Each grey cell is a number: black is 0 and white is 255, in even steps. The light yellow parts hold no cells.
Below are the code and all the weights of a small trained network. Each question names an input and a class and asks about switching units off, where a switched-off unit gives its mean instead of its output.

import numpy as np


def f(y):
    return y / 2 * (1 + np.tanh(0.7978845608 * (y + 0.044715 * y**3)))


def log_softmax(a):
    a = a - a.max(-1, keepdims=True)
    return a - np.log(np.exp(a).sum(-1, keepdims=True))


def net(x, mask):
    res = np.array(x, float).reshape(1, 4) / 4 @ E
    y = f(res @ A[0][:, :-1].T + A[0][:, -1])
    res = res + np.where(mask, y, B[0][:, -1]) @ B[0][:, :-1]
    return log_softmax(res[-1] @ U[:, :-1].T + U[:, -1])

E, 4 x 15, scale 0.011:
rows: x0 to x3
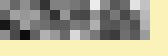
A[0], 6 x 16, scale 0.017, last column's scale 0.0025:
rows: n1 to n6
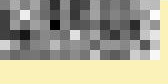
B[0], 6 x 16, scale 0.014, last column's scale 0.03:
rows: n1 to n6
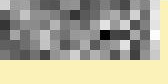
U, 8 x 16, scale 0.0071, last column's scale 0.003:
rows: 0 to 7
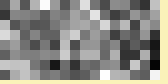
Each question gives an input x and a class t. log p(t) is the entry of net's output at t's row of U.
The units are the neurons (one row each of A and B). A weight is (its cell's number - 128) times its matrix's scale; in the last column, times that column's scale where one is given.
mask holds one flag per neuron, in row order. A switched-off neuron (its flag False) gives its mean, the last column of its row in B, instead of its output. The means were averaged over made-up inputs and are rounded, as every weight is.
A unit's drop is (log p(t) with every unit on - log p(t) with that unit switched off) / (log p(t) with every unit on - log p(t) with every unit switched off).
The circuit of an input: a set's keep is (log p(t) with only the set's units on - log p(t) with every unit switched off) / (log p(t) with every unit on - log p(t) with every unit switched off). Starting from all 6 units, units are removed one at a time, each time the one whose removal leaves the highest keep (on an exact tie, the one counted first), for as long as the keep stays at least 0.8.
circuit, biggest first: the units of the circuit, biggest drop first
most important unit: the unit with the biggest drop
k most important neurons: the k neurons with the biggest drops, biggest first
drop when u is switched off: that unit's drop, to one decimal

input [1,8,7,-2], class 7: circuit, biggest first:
(n3)
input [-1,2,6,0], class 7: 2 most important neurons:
(n3, n2)
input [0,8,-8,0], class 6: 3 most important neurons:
(n1, n6, n3)
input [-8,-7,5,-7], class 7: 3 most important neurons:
(n4, n1, n5)
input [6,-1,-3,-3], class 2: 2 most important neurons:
(n4, n6)
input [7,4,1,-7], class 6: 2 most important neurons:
(n1, n2)
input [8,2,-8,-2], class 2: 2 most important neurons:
(n4, n5)
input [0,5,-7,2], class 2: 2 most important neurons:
(n4, n2)
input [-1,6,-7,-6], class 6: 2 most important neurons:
(n1, n3)
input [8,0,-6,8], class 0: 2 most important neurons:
(n5, n4)
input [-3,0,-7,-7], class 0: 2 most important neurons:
(n3, n5)
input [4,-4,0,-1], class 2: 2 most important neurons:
(n4, n2)
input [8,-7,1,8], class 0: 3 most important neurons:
(n4, n1, n5)
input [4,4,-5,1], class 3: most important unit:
n3
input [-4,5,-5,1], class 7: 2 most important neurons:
(n4, n6)
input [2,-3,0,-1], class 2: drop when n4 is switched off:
1.5
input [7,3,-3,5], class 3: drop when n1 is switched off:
0.1
